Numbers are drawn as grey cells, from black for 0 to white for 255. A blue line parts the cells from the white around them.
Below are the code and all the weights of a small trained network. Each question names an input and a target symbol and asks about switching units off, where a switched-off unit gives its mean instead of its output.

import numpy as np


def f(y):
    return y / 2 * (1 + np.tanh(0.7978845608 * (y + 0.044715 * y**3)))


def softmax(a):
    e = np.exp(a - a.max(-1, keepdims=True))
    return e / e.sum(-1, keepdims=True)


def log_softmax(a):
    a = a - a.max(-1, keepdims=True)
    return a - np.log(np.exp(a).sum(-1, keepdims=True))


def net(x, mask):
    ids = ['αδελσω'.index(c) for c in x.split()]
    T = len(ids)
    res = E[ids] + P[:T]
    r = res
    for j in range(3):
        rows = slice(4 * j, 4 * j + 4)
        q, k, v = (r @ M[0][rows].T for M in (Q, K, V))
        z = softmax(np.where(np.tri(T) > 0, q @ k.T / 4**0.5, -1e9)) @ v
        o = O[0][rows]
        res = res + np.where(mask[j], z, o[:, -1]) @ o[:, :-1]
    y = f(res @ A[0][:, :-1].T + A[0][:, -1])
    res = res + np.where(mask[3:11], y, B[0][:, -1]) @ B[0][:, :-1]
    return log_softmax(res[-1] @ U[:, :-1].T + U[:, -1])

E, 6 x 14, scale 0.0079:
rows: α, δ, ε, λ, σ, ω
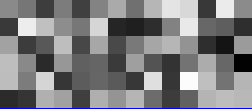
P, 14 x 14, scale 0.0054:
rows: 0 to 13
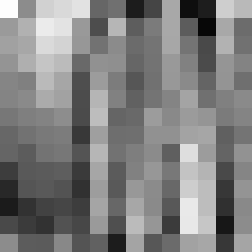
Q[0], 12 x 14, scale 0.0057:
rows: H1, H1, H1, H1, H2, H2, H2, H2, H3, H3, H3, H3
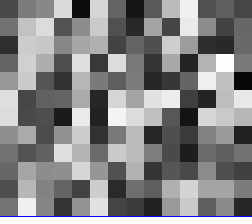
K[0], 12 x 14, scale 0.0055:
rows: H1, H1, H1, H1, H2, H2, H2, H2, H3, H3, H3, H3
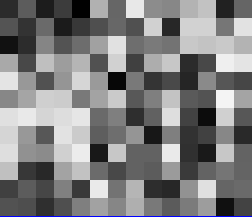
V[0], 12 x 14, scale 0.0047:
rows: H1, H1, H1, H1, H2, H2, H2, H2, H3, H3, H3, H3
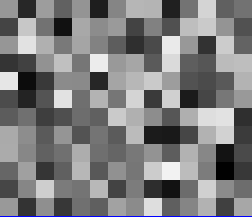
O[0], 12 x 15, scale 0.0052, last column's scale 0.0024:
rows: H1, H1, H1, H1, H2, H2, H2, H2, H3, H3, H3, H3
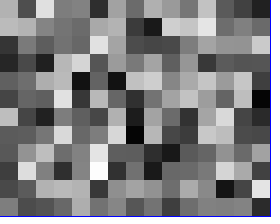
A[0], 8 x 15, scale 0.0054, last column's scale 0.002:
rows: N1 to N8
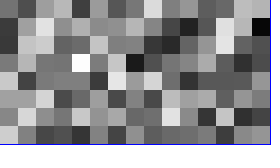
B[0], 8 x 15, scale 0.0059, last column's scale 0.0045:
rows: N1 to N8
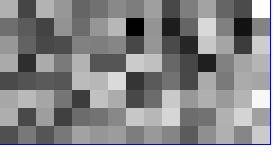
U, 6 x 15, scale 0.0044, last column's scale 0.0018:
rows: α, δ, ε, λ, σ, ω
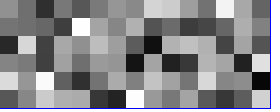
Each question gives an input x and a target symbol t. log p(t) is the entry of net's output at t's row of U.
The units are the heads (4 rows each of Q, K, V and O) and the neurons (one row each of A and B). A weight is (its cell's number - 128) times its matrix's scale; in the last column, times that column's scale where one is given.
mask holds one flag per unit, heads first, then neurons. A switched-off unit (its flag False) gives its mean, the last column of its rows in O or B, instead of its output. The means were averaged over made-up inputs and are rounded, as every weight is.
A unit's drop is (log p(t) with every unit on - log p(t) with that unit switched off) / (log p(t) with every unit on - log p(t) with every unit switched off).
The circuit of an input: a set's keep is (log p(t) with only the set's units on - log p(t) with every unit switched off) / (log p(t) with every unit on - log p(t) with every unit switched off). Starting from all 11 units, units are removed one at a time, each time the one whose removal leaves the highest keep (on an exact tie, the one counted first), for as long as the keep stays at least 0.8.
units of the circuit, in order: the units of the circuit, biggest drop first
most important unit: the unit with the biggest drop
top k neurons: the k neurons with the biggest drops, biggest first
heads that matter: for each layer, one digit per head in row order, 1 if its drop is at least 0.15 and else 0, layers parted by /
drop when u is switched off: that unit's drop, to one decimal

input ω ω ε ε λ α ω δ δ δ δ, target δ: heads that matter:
010
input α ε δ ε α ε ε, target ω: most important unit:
H1
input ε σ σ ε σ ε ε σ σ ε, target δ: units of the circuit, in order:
[H2 H3]
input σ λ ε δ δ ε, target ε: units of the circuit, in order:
[H1 H2]
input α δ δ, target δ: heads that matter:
110
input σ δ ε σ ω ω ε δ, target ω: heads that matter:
101
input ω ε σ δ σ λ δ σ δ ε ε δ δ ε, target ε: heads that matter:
100
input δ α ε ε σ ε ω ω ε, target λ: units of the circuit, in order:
[H2 N5 N1 H1]
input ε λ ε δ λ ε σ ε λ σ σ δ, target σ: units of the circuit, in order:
[H1 N6]
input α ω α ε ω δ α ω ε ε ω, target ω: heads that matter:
101
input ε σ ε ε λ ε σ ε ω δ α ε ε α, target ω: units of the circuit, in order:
[H1 N6 N3]
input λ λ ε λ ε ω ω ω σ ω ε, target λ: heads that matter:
011
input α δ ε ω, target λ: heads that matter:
100
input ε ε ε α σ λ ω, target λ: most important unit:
N2
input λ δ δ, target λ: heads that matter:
110
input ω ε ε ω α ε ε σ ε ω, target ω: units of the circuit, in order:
[H1 N6]
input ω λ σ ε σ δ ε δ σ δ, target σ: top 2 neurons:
[N6 N7]
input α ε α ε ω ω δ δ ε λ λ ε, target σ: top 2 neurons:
[N1 N6]
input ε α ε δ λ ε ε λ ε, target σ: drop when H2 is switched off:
0.5
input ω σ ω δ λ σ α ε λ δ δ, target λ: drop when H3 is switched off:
0.2
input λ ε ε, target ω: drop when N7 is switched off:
0.0
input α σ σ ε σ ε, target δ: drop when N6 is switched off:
0.1
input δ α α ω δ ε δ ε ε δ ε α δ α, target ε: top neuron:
[N4]
